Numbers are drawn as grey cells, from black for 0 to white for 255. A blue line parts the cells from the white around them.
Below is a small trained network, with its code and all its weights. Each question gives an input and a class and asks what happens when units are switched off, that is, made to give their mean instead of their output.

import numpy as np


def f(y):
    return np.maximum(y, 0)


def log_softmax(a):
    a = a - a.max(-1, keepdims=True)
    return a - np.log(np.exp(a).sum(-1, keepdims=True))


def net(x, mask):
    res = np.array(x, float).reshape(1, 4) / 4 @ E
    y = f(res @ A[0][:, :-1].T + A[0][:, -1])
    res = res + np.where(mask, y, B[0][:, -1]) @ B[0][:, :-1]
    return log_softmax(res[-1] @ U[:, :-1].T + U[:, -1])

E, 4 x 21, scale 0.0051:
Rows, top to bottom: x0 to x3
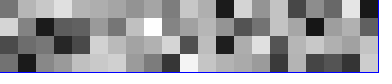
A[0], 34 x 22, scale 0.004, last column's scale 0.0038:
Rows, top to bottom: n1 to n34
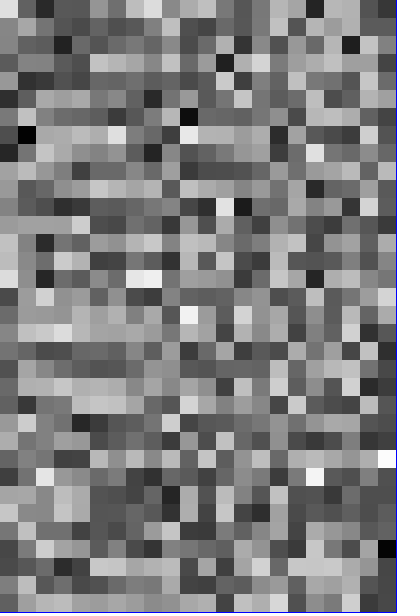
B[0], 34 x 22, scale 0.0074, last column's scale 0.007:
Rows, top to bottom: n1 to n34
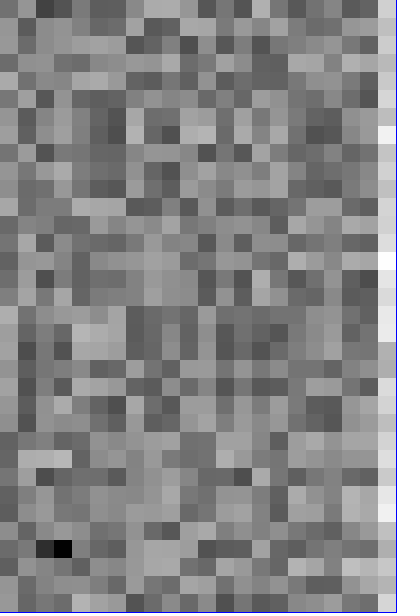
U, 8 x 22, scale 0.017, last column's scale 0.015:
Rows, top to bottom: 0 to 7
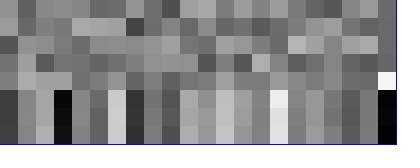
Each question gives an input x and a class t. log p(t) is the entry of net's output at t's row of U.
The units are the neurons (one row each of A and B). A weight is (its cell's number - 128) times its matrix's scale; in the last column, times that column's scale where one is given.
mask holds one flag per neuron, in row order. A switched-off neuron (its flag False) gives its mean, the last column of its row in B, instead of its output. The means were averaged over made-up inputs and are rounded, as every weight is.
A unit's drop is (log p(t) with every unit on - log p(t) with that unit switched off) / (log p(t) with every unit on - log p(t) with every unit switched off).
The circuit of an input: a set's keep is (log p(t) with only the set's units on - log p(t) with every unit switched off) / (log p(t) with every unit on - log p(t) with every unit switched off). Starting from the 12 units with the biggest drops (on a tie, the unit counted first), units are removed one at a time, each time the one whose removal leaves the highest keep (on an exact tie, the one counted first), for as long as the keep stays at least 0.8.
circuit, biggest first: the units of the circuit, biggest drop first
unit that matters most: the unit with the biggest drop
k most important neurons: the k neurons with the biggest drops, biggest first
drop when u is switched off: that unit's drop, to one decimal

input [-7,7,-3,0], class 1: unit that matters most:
n12
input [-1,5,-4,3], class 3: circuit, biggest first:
[n16, n1]
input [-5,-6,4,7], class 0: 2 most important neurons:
[n8, n23]
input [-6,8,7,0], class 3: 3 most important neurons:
[n16, n1, n14]
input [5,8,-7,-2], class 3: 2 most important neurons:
[n16, n1]
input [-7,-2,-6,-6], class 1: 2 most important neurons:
[n12, n3]
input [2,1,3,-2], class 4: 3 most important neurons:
[n29, n15, n28]
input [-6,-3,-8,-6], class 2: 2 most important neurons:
[n29, n15]
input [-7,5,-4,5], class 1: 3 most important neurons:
[n12, n5, n3]
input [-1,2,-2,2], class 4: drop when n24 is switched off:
0.2
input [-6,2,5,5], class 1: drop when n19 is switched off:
-0.1
